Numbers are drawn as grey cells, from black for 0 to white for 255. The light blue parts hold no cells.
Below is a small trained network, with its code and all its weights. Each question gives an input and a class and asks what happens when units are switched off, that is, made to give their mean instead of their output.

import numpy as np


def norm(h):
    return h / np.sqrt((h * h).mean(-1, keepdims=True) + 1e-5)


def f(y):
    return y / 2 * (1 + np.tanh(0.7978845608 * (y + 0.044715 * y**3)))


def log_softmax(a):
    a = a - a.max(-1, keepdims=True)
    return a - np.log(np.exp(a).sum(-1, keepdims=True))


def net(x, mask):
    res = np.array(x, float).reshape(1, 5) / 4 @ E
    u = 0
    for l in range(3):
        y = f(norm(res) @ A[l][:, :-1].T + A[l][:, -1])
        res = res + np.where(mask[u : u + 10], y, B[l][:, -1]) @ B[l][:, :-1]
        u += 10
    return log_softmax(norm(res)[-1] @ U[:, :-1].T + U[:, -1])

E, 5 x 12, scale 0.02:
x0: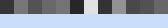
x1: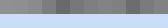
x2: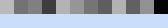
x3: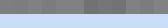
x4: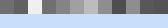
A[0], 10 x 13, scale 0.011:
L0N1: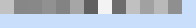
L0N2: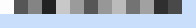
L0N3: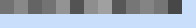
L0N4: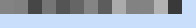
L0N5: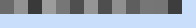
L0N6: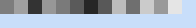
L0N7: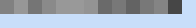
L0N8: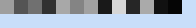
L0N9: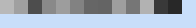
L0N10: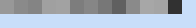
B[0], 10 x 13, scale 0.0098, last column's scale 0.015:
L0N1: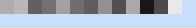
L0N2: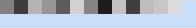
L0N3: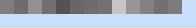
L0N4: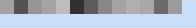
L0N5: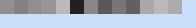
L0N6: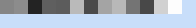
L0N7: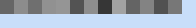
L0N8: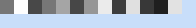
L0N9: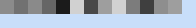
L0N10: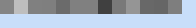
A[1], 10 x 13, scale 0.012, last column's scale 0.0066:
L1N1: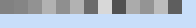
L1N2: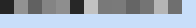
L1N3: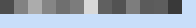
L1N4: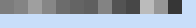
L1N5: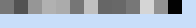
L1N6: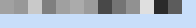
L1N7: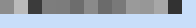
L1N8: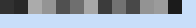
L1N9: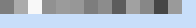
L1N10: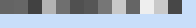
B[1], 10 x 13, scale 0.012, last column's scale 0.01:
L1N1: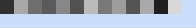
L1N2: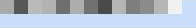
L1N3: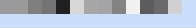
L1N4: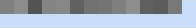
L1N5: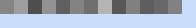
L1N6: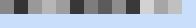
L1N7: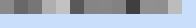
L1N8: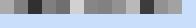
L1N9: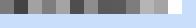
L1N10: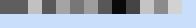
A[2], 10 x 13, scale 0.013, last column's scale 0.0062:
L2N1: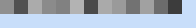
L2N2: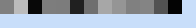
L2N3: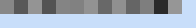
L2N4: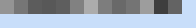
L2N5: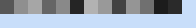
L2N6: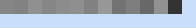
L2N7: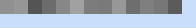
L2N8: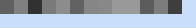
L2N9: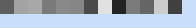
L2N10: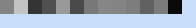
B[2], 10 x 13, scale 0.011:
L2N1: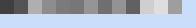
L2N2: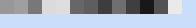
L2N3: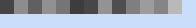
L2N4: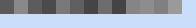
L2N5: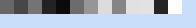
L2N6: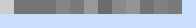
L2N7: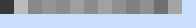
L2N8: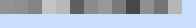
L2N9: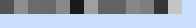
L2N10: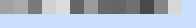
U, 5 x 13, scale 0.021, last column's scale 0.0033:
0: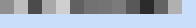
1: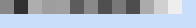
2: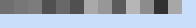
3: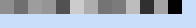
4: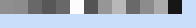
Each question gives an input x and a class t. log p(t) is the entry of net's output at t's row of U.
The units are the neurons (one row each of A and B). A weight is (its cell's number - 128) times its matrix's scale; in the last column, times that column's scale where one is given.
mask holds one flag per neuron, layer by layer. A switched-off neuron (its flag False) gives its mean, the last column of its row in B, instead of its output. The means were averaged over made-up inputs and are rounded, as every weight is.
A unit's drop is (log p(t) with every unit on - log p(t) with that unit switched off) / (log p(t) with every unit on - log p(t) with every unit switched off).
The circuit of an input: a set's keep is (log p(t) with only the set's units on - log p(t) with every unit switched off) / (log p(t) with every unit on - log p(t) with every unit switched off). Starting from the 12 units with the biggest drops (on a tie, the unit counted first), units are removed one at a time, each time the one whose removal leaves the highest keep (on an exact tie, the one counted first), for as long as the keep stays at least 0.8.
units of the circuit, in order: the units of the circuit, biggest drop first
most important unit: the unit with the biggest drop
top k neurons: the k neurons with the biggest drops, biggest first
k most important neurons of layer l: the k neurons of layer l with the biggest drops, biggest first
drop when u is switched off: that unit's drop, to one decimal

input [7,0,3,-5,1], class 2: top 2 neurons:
L0N6; L2N5
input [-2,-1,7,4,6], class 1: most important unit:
L0N2
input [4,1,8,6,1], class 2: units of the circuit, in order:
L0N8; L2N5
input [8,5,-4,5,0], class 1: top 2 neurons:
L0N5; L1N10
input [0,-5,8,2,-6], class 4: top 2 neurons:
L0N2; L0N9
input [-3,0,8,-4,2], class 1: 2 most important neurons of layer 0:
L0N2; L0N6
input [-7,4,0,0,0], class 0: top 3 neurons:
L0N1; L2N5; L1N2
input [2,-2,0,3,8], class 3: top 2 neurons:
L0N8; L0N1
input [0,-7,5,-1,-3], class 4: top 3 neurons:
L0N2; L0N9; L0N1
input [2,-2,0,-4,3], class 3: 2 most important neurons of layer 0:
L0N1; L0N8
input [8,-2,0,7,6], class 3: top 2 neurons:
L1N2; L0N1
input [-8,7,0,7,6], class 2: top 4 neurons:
L0N1; L1N1; L1N2; L2N5
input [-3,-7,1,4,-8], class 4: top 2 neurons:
L0N8; L0N9
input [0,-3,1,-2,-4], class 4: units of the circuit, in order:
L0N6
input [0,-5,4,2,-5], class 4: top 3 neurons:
L0N2; L0N9; L0N1
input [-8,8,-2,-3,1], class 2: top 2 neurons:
L0N6; L1N1
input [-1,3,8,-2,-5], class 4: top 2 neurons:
L0N2; L0N9
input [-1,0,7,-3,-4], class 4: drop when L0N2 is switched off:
1.1
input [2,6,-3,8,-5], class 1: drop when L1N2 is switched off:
0.0
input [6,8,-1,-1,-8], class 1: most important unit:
L1N10
